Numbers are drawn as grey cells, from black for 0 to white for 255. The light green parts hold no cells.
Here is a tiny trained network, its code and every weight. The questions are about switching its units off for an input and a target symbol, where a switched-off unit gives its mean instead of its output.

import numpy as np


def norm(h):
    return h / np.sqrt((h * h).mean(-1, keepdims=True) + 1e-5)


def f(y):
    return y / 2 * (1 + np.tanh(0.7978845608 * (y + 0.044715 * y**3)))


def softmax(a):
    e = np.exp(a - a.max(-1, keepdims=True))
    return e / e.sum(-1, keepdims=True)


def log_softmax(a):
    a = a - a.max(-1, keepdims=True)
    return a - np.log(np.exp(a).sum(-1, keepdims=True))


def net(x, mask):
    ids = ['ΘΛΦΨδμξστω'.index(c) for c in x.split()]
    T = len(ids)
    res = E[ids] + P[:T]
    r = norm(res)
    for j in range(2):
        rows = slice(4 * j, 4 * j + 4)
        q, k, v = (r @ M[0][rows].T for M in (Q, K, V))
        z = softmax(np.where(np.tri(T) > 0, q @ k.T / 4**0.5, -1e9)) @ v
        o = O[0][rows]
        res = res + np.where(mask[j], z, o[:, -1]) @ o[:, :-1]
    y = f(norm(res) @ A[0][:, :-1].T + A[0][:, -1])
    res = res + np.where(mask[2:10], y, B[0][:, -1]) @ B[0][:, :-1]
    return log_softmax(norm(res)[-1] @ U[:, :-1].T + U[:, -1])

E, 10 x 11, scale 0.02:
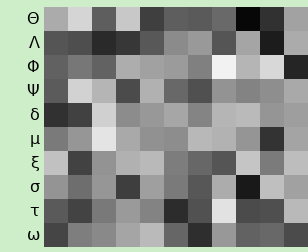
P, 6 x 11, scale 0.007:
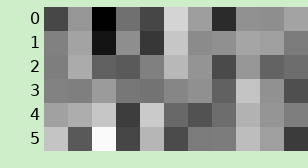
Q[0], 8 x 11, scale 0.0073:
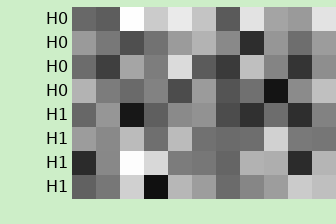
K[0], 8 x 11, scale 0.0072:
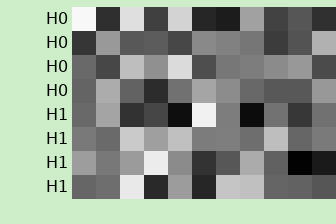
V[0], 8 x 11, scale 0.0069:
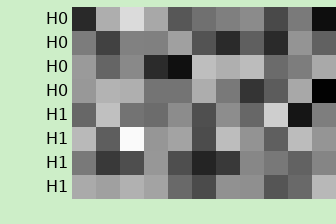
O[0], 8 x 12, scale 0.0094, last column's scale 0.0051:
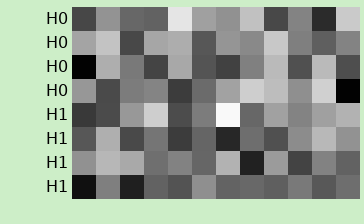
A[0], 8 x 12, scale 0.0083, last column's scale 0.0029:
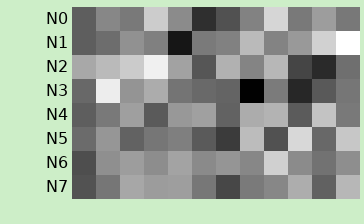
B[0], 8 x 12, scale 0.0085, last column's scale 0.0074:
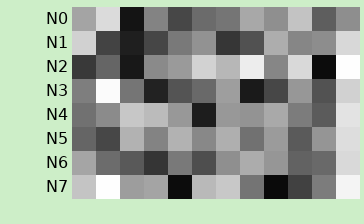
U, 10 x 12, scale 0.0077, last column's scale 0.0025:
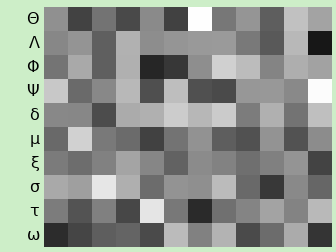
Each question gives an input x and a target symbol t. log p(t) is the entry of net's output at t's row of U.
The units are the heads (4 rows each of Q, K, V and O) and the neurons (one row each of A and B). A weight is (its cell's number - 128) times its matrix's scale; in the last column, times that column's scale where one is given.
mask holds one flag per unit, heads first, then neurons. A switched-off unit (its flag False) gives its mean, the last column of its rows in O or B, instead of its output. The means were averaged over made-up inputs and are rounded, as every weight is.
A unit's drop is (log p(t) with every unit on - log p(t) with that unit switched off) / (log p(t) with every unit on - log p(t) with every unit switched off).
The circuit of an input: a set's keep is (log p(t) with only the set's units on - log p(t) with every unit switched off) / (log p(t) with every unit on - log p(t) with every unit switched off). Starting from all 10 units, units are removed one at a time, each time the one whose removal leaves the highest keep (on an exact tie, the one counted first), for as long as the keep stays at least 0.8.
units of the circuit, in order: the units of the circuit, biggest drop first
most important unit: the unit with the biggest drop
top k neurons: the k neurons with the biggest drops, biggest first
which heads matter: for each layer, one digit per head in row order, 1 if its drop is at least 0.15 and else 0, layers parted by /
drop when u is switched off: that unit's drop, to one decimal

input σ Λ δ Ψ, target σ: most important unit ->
N7
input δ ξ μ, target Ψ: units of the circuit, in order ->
(H0 N1)
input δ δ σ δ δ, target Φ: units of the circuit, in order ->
(H0 N0)
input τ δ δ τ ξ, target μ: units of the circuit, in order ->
(N3 H1)
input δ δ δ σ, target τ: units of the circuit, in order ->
(H1 N5)
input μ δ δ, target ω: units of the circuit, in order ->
(H1 H0)
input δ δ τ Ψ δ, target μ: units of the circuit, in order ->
(H1 N3)
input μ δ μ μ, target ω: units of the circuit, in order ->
(H1 H0)
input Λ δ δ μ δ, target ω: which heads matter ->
01
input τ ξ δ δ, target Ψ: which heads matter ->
10
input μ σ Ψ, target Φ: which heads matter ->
11
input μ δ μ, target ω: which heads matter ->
01
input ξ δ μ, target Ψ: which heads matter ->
11
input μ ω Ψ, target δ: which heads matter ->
10
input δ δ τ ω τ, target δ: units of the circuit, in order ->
(H0)
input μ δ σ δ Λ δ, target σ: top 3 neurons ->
(N7 N2 N5)
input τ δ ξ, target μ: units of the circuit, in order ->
(H0 N3)
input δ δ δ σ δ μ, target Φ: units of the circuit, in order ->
(H0 H1)
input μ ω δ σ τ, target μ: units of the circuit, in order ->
(H1 N3)
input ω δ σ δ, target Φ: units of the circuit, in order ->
(H0)
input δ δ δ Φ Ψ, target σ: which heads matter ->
00
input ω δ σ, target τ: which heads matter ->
01
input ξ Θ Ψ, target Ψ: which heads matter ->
11
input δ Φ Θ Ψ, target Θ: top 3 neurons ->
(N5 N2 N1)
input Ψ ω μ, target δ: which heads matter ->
00
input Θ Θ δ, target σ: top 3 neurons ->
(N7 N2 N4)
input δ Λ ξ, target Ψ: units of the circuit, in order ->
(H0)
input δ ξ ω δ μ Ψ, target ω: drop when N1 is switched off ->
0.1
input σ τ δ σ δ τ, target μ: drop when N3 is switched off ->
0.1
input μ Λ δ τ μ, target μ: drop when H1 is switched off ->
0.2
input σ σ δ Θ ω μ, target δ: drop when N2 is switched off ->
0.1
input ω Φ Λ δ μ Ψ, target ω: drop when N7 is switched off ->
0.1
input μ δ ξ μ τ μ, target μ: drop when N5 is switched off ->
0.0
